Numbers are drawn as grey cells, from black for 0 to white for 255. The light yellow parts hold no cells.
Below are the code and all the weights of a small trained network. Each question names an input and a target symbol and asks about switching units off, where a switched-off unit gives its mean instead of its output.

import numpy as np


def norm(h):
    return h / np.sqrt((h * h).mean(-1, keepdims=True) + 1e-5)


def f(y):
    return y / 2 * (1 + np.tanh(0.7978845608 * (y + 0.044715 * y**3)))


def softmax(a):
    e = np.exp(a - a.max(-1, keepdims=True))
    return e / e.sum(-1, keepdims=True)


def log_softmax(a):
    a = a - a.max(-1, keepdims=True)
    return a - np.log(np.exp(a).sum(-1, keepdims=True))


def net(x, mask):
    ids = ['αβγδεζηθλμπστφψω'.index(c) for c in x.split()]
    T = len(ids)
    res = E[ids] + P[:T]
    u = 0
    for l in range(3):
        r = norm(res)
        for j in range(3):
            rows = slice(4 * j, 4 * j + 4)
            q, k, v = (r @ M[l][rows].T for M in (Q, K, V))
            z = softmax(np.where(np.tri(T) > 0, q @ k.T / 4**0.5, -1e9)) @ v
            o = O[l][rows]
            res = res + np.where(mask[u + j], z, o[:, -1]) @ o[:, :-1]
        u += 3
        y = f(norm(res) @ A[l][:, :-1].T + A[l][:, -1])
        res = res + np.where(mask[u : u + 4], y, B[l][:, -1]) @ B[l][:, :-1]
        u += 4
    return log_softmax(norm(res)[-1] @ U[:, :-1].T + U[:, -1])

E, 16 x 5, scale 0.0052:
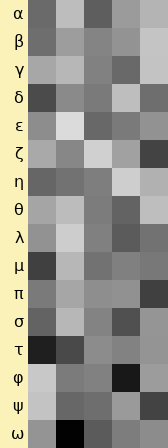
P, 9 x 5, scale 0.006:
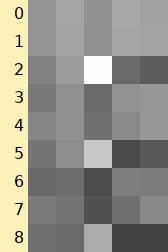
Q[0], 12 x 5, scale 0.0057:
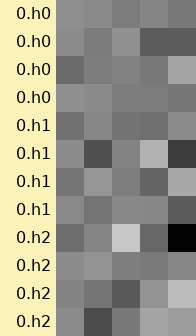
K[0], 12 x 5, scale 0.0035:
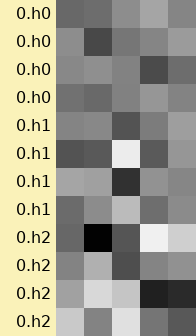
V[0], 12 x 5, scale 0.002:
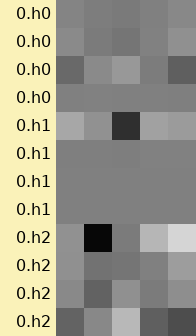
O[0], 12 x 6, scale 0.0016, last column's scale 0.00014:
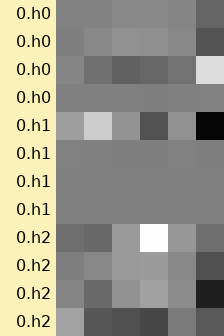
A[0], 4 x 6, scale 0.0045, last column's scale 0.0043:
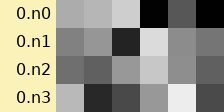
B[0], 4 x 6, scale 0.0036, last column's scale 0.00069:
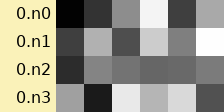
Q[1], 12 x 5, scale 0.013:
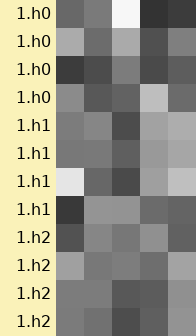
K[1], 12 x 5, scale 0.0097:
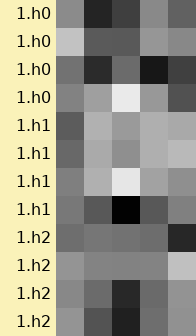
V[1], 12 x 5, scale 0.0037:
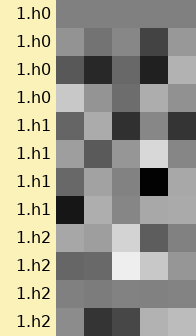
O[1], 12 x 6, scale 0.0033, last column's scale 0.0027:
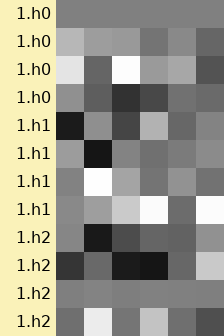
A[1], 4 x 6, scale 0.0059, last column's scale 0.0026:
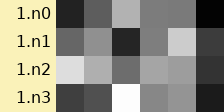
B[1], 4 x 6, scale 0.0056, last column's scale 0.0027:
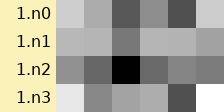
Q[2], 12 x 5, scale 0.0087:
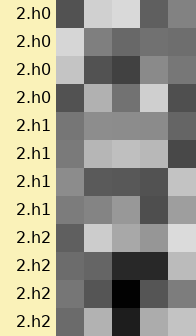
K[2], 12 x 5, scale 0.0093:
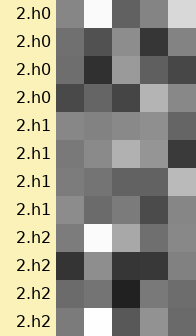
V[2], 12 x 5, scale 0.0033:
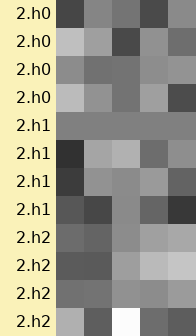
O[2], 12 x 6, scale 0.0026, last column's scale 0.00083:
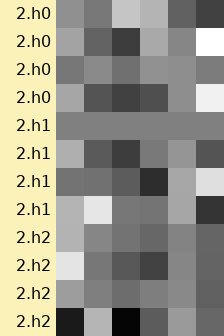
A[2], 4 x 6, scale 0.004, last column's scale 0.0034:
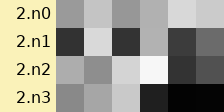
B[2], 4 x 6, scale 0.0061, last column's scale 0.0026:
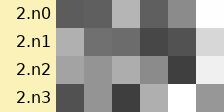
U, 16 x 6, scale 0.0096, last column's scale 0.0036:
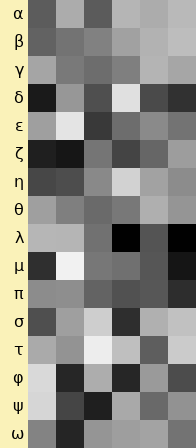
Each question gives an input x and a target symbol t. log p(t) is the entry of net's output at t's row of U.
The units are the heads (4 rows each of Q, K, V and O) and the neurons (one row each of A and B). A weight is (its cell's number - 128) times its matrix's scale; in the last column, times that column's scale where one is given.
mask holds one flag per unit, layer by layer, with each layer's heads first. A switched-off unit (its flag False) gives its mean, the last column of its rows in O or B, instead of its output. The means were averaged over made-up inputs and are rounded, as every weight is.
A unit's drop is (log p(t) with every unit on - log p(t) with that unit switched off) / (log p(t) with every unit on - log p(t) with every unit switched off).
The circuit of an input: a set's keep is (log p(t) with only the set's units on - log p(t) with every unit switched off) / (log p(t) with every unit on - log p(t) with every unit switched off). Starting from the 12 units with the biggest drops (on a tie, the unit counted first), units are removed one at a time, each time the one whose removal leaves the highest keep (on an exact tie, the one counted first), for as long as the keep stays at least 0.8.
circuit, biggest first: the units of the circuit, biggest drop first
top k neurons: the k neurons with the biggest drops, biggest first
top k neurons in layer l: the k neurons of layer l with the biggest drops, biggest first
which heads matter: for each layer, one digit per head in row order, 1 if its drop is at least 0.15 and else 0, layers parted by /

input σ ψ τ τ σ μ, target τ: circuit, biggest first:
[1.h0, 1.n3]
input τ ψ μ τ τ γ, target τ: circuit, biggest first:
[0.n0, 1.n3]
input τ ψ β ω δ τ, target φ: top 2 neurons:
[0.n3, 1.n3]
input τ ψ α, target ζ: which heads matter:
000 / 111 / 000
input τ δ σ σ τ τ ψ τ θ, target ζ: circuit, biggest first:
[1.h1, 0.n0]
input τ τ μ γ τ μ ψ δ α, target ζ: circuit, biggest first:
[1.h1]
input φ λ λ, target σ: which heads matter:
000 / 011 / 000
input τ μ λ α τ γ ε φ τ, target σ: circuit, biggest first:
[1.h1, 1.h0, 2.n3]
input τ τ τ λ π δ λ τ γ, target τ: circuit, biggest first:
[1.h0, 0.n0]
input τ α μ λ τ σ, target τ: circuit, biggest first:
[1.h0, 1.n3, 0.n0]
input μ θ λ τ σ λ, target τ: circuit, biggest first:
[1.h0, 0.n0]
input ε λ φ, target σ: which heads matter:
000 / 010 / 001
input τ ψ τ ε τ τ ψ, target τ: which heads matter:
000 / 111 / 101
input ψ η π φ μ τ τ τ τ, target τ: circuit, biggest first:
[1.h0, 1.n3]
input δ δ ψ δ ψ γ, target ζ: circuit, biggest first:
[0.n0, 1.h1]
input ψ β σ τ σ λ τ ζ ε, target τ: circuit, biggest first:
[1.h0, 0.n0]
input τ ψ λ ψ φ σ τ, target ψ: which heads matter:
000 / 011 / 101
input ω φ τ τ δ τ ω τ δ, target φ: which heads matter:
000 / 111 / 001
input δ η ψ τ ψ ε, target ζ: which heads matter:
000 / 011 / 000
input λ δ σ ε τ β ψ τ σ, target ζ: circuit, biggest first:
[1.h1, 0.n0]
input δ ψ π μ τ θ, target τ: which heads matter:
000 / 100 / 000
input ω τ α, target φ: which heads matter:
000 / 011 / 001
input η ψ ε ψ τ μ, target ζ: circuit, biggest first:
[1.h1]
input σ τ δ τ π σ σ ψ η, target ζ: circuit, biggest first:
[1.h1]
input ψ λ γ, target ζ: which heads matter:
000 / 101 / 000
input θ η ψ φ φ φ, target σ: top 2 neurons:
[2.n3, 2.n1]
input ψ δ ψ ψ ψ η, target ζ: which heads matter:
000 / 000 / 000
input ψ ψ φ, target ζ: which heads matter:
000 / 100 / 000
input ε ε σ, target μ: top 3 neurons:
[2.n3, 0.n0, 1.n0]
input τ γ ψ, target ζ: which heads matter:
000 / 011 / 000
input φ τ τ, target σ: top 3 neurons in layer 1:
[1.n3, 1.n1, 1.n0]
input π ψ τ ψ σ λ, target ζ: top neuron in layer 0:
[0.n0]
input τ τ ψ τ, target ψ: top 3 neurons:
[1.n0, 2.n1, 0.n3]
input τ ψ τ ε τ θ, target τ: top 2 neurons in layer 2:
[2.n1, 2.n3]
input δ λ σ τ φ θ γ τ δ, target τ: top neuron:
[1.n3]
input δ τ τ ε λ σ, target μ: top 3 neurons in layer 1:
[1.n3, 1.n0, 1.n2]
